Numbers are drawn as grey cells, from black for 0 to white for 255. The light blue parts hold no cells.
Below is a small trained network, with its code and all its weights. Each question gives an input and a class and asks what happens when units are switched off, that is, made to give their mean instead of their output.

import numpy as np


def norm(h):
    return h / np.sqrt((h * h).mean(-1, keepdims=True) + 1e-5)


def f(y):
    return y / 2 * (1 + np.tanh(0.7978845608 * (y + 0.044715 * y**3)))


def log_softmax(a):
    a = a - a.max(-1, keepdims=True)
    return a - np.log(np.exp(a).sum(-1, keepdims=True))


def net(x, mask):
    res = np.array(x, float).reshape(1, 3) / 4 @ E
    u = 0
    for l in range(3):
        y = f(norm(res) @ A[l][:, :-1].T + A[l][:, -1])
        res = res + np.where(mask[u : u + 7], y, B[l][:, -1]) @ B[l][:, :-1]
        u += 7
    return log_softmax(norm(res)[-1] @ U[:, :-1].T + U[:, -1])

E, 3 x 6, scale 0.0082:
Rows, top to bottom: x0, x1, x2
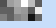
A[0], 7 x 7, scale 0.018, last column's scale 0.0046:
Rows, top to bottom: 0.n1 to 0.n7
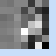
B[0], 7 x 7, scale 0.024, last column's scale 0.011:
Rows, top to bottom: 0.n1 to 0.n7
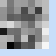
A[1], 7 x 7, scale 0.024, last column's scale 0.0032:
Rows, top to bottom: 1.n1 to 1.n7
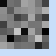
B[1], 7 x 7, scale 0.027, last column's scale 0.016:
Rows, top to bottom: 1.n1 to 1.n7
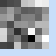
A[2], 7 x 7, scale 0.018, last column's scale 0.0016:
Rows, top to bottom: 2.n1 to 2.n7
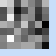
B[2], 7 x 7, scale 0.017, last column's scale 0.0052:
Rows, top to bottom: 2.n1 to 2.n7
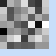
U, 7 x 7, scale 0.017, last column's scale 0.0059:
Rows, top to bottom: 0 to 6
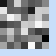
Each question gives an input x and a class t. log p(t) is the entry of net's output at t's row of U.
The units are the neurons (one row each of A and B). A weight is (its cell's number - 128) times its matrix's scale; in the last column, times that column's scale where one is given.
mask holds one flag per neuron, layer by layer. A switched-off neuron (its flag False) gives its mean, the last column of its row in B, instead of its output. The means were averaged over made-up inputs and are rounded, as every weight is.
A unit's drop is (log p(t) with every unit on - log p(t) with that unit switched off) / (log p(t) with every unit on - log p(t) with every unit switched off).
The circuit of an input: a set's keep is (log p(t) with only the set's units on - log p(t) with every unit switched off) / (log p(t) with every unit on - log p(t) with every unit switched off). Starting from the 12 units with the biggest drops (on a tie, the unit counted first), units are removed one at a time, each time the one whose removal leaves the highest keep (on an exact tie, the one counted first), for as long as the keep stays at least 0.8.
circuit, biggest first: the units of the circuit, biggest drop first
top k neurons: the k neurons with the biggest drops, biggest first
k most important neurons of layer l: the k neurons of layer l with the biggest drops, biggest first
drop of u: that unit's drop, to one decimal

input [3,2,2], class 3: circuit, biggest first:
(0.n5)
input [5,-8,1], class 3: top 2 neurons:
(0.n7, 0.n4)
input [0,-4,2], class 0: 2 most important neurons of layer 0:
(0.n6, 0.n7)
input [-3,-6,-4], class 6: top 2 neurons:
(0.n7, 1.n5)
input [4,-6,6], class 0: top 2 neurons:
(1.n7, 1.n1)
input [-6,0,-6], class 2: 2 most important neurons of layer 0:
(0.n4, 0.n7)
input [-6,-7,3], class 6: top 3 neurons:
(0.n2, 0.n7, 1.n5)
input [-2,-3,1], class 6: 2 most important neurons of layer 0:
(0.n2, 0.n7)
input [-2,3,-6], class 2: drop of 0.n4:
1.1
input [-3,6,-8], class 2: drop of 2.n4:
0.1
